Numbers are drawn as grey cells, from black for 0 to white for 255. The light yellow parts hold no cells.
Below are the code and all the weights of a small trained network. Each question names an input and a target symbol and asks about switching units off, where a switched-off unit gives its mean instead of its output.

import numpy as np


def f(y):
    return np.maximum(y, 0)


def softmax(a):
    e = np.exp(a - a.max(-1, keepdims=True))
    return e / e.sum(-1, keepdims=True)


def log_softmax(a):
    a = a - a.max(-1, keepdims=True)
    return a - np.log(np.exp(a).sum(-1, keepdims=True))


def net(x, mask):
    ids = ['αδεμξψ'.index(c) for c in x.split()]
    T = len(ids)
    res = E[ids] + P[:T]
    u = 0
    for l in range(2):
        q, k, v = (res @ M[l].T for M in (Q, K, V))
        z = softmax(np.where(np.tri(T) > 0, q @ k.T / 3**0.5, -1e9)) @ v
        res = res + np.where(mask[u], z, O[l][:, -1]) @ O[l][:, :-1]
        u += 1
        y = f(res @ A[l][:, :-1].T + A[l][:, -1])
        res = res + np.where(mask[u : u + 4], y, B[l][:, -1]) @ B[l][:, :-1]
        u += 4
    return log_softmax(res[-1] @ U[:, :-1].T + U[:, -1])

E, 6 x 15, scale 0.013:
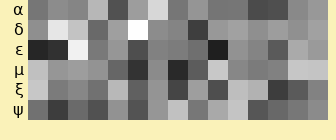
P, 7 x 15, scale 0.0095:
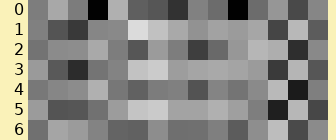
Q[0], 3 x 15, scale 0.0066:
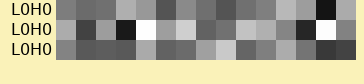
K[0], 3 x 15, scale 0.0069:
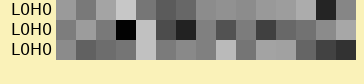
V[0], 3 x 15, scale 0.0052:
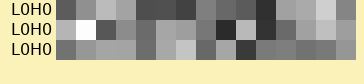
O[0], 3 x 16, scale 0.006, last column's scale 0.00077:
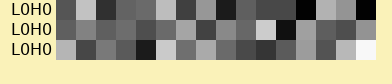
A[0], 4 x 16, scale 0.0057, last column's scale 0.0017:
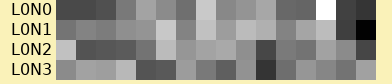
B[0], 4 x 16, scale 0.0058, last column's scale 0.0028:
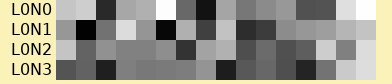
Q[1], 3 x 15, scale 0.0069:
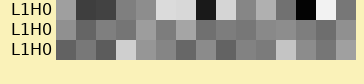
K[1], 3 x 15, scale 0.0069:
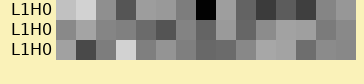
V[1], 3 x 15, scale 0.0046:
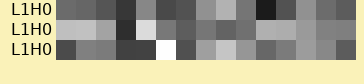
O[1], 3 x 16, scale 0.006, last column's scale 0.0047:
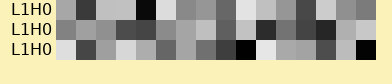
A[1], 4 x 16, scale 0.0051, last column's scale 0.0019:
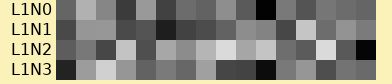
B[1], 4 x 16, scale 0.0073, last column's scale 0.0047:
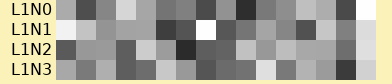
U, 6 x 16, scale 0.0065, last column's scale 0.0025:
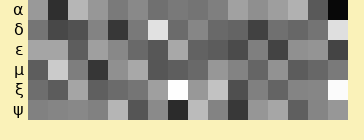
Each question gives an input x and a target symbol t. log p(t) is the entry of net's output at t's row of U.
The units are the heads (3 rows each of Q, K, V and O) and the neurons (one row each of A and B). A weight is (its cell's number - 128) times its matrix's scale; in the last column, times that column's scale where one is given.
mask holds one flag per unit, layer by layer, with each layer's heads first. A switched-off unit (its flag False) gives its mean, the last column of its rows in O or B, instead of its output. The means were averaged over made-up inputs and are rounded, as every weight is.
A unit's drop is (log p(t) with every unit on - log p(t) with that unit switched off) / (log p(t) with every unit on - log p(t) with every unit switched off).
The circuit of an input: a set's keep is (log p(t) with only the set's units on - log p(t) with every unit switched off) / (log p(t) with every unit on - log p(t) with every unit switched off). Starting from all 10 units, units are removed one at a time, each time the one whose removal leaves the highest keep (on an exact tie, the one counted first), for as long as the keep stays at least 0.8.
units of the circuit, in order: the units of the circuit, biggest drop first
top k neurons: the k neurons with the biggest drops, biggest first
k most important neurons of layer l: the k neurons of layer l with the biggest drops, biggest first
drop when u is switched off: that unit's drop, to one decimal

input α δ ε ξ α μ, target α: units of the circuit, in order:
L1H0
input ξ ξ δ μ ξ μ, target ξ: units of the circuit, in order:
L1H0, L1N0
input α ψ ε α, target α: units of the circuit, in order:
L1H0, L1N2
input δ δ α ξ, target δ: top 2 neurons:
L1N2, L1N1
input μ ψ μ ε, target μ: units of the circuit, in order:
L0H0, L1N2, L0N0, L1H0
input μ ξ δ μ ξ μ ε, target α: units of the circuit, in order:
L1N3, L1N0
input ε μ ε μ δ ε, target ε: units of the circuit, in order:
L0H0, L0N0
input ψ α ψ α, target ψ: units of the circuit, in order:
L0H0, L1H0, L0N0
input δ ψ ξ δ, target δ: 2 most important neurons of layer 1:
L1N2, L1N1
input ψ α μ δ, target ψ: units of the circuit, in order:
L0N1, L0H0, L1H0
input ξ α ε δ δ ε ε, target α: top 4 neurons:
L1N3, L1N0, L0N0, L1N1
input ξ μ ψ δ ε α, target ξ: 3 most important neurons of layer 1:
L1N0, L1N2, L1N3
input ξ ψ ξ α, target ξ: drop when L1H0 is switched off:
0.6
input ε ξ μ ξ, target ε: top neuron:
L0N2
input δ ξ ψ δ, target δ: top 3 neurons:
L0N1, L1N2, L1N1
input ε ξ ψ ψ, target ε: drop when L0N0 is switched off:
0.5
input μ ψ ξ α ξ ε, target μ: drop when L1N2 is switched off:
0.2
